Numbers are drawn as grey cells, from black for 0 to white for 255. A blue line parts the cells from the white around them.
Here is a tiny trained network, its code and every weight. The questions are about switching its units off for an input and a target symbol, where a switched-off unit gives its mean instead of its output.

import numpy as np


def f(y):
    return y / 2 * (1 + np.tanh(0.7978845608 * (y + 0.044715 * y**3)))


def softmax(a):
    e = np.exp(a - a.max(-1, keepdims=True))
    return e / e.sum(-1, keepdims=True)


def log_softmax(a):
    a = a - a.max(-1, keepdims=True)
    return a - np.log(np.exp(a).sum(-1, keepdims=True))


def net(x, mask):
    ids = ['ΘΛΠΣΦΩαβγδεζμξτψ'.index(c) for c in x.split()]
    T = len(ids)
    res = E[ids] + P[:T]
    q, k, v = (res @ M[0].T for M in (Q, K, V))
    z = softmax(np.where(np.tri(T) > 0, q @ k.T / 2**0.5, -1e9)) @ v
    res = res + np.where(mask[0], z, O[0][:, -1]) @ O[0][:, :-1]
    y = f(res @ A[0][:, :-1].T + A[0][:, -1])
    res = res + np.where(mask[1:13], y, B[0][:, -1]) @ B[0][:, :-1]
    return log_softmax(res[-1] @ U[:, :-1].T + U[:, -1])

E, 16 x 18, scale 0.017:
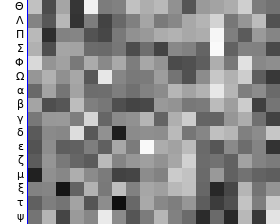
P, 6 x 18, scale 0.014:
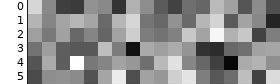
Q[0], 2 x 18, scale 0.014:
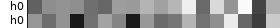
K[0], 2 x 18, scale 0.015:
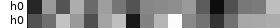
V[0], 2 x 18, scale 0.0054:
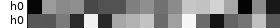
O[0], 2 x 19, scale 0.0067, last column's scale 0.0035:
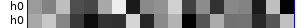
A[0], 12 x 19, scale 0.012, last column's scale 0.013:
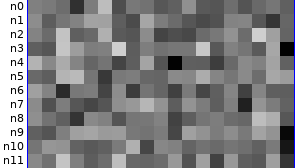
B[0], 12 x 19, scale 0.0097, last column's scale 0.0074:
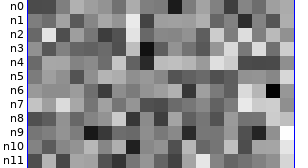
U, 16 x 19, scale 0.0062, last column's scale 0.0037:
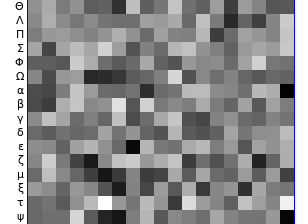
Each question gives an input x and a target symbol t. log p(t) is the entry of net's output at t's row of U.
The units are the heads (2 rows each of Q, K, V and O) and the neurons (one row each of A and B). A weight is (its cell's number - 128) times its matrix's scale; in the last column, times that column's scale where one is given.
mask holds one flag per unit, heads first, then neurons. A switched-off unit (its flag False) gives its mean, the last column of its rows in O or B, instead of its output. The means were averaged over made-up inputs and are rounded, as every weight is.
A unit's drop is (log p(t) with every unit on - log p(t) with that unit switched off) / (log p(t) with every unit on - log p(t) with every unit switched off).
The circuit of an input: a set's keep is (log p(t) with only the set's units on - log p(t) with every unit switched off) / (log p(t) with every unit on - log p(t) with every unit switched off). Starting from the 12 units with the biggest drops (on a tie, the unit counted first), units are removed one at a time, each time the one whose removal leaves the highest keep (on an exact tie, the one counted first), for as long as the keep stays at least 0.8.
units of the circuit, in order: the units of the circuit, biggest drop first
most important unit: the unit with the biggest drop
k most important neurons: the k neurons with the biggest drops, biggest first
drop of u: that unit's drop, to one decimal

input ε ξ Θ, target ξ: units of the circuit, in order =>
h0, n10
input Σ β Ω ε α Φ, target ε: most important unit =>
n10
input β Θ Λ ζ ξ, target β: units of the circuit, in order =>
h0, n9
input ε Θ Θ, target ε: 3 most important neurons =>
n10, n11, n9
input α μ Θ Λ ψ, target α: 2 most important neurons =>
n3, n11
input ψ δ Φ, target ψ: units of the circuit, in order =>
n9, h0
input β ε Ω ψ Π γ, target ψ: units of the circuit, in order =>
h0, n9
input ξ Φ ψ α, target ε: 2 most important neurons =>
n11, n9
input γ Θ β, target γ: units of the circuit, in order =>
h0, n10, n5
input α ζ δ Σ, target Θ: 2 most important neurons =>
n2, n6
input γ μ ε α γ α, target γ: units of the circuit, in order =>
n10, h0, n11
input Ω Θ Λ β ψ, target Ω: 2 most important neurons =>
n9, n3
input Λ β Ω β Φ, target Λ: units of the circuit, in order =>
h0, n11, n3
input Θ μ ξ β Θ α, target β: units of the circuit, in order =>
n9, h0, n5
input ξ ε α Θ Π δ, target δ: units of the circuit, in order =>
n3, h0, n5, n9
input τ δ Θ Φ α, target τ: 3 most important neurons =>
n9, n5, n3
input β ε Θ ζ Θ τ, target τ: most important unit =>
n9
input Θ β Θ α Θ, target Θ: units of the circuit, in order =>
h0, n10
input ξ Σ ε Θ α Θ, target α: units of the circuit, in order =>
h0, n3, n11
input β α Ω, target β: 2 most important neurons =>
n9, n3
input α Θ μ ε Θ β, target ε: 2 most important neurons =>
n10, n11
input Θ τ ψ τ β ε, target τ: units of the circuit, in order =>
n9, h0
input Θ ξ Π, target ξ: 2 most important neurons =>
n10, n8
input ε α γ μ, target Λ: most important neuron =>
n3
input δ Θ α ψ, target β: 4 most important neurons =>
n8, n9, n0, n3
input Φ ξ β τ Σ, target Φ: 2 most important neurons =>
n5, n1
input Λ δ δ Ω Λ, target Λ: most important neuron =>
n11
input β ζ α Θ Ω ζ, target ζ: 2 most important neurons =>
n11, n10
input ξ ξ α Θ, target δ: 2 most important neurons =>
n8, n11
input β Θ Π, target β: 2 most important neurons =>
n9, n5
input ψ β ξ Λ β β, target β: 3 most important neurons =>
n9, n5, n3
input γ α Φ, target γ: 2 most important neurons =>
n10, n11
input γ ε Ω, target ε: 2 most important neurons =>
n10, n11
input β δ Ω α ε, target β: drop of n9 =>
0.5
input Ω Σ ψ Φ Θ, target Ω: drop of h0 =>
1.3
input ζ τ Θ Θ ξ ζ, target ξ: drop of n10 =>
0.5
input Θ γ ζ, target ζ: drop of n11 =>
0.2
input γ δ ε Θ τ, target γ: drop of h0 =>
0.7
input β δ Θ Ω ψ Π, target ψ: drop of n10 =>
0.1
